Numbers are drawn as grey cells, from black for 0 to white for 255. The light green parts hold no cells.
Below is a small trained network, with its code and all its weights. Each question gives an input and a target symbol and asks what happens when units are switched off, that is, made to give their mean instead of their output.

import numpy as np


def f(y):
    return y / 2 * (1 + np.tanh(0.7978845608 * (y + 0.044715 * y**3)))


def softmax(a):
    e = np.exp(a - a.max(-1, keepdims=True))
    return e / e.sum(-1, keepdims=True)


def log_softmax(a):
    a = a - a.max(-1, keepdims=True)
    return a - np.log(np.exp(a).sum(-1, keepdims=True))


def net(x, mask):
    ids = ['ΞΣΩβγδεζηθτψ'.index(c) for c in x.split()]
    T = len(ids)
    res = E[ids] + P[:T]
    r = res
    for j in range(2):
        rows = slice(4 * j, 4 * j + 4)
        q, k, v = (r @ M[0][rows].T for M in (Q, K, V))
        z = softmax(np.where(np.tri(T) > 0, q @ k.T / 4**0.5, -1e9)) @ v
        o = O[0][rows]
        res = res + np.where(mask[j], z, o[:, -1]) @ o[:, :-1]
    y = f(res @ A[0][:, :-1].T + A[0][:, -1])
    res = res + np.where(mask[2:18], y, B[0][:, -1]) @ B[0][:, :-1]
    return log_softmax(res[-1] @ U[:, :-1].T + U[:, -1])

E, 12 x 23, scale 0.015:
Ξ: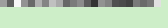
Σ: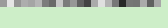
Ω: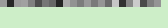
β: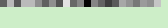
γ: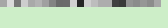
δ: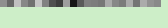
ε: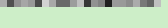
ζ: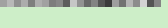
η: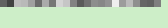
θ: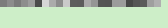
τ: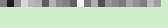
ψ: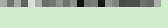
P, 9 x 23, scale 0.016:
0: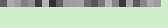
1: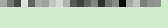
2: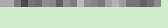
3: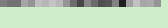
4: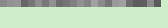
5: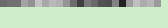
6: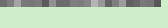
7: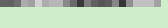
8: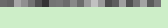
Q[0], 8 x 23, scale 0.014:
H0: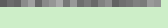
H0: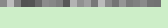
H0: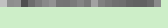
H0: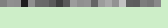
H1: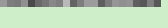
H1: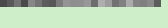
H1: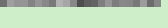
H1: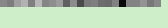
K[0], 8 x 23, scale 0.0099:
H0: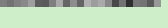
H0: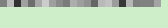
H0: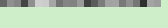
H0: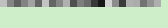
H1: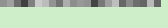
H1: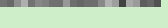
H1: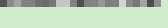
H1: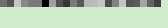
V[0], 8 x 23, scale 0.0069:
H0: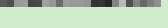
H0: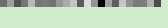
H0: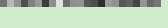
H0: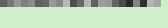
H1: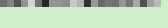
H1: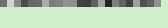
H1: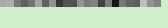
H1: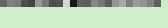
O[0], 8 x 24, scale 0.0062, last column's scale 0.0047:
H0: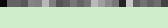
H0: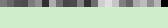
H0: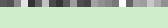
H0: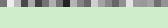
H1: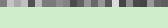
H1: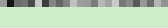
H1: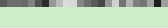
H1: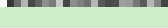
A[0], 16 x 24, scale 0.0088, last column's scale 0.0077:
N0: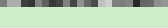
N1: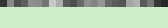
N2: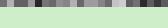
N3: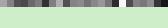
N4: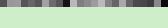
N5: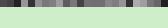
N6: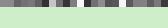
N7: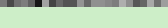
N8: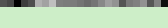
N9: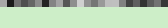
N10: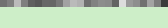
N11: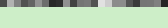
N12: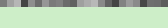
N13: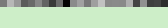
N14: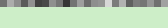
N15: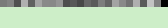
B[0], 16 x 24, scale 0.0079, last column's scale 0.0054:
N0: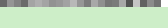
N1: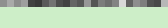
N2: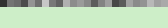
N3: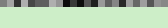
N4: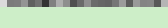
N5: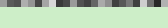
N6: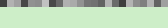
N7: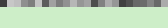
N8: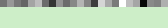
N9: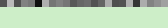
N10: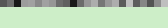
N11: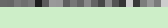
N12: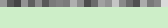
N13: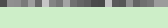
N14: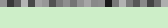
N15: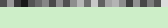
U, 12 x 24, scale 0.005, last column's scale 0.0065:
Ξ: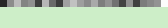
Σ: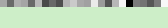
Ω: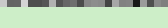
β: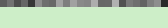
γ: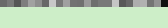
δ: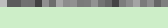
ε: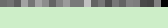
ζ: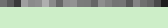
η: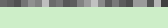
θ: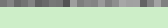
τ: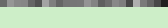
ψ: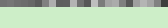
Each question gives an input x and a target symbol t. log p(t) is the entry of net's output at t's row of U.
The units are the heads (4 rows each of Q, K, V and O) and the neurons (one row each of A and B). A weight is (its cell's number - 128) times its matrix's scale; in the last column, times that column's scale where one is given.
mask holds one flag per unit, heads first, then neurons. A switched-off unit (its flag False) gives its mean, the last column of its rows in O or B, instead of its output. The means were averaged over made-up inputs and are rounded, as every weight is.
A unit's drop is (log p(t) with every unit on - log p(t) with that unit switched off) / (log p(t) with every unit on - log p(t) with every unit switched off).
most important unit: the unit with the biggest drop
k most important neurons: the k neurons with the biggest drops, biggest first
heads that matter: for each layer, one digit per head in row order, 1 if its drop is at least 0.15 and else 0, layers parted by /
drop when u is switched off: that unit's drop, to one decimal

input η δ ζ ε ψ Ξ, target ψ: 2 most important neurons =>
N15, N5
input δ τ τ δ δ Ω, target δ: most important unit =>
H1
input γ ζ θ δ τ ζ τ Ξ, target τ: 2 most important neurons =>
N1, N15
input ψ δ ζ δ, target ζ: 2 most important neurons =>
N5, N8
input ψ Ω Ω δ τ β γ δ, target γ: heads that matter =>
11
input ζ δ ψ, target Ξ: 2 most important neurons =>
N2, N9
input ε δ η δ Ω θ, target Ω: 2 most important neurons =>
N1, N12
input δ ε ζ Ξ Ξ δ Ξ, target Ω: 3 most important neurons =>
N10, N4, N15
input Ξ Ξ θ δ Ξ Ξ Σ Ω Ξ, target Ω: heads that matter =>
10
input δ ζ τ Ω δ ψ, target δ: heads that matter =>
01
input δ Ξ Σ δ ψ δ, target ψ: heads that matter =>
10
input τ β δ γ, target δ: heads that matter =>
01
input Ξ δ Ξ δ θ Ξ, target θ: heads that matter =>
10
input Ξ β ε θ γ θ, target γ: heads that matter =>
11
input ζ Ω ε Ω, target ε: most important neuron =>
N8
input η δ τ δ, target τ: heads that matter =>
01
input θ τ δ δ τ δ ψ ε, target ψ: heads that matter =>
10
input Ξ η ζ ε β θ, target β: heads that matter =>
01
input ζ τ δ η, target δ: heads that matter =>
01
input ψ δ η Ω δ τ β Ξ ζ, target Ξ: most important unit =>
N13
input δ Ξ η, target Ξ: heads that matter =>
00
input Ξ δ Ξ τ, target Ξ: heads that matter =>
11
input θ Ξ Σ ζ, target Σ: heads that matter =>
10
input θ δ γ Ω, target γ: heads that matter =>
11
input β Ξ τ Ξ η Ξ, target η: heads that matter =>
01
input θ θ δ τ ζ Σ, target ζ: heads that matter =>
10
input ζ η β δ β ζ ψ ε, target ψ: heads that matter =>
10
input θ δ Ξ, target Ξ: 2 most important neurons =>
N9, N6
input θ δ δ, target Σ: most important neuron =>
N0
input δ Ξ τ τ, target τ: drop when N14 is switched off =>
0.0
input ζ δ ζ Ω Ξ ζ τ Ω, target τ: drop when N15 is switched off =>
0.1
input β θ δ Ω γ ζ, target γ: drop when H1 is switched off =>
0.3
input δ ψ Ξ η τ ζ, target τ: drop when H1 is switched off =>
1.0
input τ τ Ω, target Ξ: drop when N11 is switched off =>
0.1
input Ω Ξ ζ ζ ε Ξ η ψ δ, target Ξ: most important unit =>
N11
